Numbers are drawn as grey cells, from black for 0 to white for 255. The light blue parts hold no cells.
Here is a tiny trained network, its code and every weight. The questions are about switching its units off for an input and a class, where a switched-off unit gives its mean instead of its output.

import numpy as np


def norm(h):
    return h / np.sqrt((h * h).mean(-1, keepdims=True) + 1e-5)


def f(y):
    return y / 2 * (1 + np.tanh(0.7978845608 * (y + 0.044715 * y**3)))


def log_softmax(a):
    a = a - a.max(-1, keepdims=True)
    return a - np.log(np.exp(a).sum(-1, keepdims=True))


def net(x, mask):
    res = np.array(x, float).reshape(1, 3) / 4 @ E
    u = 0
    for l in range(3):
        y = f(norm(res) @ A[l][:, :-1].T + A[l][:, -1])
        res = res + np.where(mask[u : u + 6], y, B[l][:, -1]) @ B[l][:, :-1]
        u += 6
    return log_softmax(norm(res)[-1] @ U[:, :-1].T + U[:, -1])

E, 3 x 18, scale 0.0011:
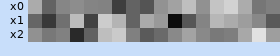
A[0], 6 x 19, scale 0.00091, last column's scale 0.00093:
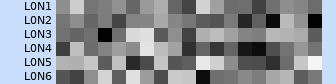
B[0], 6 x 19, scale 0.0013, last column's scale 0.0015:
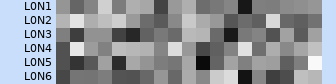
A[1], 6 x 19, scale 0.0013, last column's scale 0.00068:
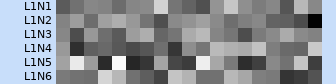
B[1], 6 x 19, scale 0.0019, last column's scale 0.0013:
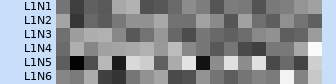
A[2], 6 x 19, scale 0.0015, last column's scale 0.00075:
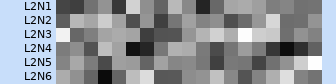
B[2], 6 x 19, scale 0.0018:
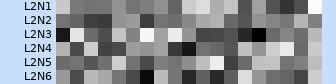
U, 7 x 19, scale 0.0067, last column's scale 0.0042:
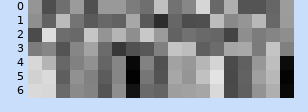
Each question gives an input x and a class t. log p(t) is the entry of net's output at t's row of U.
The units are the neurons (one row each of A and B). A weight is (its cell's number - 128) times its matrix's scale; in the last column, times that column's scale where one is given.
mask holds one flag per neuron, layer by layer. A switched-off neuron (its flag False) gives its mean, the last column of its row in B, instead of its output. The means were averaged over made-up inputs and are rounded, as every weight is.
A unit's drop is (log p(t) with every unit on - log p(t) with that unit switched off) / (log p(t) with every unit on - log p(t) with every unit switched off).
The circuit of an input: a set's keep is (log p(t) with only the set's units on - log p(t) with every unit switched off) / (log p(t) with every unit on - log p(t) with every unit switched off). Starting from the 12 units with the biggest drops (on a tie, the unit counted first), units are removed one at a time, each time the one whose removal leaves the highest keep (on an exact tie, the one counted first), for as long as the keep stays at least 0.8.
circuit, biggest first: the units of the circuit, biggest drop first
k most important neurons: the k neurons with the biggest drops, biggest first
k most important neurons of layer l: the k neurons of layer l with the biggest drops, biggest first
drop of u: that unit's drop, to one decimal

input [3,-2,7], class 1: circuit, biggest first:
(L2N6)
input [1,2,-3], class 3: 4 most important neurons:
(L1N5; L1N6; L2N5; L0N3)
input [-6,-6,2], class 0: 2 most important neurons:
(L1N5; L2N3)
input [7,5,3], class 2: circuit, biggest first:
(L2N3; L1N5)
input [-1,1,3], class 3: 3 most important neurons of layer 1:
(L1N5; L1N6; L1N3)
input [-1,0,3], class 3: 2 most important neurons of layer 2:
(L2N2; L2N4)
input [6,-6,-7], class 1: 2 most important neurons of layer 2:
(L2N4; L2N1)
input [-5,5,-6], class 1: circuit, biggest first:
(L1N5; L2N4)
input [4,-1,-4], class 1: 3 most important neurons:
(L2N4; L0N4; L1N4)
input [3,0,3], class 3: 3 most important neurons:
(L1N4; L1N5; L1N6)
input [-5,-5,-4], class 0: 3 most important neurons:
(L1N5; L2N3; L1N4)
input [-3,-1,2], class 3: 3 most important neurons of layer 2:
(L2N3; L2N5; L2N2)
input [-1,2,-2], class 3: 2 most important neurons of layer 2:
(L2N5; L2N3)
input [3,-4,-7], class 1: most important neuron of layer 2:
(L2N4)
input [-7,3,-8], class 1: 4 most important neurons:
(L2N4; L1N4; L2N3; L1N5)
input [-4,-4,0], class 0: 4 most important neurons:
(L1N5; L2N3; L1N4; L0N2)
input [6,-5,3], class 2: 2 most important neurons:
(L2N3; L0N6)
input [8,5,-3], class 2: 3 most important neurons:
(L2N3; L1N5; L0N5)
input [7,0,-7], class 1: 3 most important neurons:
(L2N4; L0N4; L0N2)
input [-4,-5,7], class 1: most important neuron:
(L2N6)
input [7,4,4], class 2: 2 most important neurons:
(L2N3; L1N5)
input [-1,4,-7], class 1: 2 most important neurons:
(L1N5; L2N4)
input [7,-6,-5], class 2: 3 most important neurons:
(L2N3; L0N6; L2N6)
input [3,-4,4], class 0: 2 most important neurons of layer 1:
(L1N5; L1N6)
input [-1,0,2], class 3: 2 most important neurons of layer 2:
(L2N2; L2N3)
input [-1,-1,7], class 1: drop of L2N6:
0.4
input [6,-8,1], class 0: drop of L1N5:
1.3
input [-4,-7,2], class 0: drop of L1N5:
1.5
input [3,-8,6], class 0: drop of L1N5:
1.4
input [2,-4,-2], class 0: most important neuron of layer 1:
(L1N5)
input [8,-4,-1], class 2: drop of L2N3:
1.0
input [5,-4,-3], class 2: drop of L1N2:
0.0
